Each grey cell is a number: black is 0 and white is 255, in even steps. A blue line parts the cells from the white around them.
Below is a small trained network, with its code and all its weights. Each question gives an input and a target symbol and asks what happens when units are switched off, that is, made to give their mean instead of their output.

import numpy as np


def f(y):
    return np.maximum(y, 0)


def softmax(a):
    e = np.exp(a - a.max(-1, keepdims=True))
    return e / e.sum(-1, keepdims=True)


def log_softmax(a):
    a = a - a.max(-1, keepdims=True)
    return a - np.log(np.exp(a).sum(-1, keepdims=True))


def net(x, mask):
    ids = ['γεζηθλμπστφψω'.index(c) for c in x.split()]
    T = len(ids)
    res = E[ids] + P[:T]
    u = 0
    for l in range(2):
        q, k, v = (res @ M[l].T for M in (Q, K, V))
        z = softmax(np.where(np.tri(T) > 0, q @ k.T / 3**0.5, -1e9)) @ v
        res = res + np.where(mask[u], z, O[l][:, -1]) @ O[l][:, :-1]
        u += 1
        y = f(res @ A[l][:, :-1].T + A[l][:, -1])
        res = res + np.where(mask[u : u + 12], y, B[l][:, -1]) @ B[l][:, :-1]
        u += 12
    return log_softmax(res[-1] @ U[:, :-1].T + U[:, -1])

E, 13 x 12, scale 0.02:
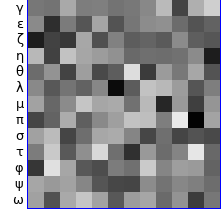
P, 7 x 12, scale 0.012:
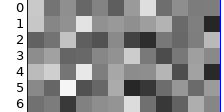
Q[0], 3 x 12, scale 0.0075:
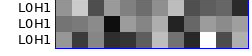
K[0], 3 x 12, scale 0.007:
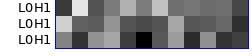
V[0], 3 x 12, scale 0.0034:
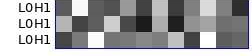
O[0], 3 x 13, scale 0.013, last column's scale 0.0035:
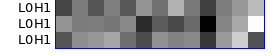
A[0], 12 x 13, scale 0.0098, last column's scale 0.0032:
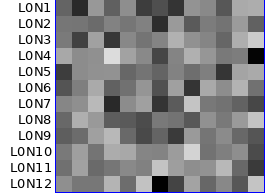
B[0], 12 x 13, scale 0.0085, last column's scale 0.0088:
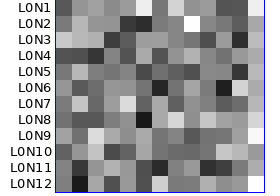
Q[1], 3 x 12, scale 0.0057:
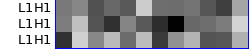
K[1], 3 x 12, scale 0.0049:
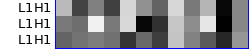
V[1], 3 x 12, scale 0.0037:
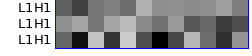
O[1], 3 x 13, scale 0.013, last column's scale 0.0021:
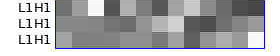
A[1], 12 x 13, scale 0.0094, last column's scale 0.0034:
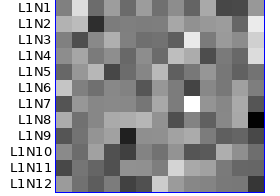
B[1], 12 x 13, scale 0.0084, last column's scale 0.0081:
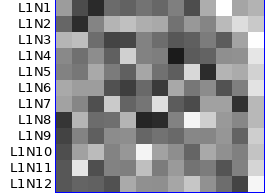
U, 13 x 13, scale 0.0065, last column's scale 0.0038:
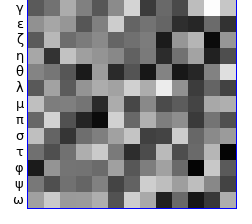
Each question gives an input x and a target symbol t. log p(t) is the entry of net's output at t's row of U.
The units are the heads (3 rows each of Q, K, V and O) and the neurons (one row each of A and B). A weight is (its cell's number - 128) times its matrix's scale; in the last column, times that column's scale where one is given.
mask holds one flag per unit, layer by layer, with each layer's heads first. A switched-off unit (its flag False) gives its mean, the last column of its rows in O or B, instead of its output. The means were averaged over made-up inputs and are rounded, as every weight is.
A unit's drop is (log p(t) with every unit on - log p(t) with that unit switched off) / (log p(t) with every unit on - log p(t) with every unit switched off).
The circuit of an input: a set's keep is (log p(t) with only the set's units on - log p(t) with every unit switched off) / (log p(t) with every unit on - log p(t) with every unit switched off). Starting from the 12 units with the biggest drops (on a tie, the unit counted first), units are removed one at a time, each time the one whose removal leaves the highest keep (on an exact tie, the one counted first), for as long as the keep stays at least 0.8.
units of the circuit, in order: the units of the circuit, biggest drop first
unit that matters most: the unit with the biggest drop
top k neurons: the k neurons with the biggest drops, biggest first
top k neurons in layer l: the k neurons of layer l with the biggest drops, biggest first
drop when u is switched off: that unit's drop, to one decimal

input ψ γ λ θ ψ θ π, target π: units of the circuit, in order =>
(L0N3, L1N11)
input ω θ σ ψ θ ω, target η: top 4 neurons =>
(L0N1, L0N5, L0N9, L1N1)
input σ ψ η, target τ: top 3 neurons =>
(L1N8, L0N7, L0N9)
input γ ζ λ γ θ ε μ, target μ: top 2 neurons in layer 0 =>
(L0N12, L0N1)
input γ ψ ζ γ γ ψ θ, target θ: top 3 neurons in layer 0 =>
(L0N11, L0N10, L0N4)
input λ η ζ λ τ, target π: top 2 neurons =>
(L0N12, L1N11)
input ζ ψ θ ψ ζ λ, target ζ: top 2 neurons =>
(L0N1, L1N1)
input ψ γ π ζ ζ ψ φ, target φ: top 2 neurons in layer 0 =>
(L0N6, L0N11)
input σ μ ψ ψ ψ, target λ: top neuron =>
(L0N12)
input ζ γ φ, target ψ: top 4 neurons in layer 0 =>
(L0N8, L0N1, L0N5, L0N6)
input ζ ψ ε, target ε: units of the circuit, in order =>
(L0N1, L0N3)
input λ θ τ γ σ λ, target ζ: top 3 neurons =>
(L0N1, L1N1, L1N11)
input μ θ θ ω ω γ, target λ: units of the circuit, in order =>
(L0H1, L0N7, L0N1)
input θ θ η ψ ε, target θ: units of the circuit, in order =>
(L0H1)
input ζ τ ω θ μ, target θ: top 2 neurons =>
(L0N2, L0N12)
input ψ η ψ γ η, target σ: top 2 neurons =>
(L0N4, L1N3)
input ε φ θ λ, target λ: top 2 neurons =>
(L1N11, L0N9)
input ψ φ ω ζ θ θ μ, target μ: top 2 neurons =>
(L1N6, L0N12)
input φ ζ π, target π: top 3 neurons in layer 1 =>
(L1N11, L1N1, L1N5)
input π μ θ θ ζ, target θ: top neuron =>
(L0N2)
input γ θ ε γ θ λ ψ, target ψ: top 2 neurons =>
(L0N11, L0N8)
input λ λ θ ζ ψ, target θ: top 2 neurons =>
(L1N3, L0N2)
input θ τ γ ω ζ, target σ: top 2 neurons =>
(L0N1, L0N12)
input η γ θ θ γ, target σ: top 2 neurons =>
(L1N7, L0N4)
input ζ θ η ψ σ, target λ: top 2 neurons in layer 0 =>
(L0N12, L0N9)
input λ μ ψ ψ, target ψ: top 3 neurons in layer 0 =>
(L0N8, L0N1, L0N9)
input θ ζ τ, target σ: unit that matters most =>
L1N7
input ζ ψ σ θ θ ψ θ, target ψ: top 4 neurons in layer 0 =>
(L0N1, L0N12, L0N6, L0N3)
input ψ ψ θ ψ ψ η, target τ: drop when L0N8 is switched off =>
0.1
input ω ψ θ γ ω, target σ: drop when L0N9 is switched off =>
0.2
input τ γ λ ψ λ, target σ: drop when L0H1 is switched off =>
0.4
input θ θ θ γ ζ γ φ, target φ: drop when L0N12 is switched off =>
0.2
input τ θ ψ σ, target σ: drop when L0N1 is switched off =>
0.1
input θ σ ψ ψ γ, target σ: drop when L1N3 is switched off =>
0.1
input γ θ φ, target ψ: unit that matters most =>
L1H1
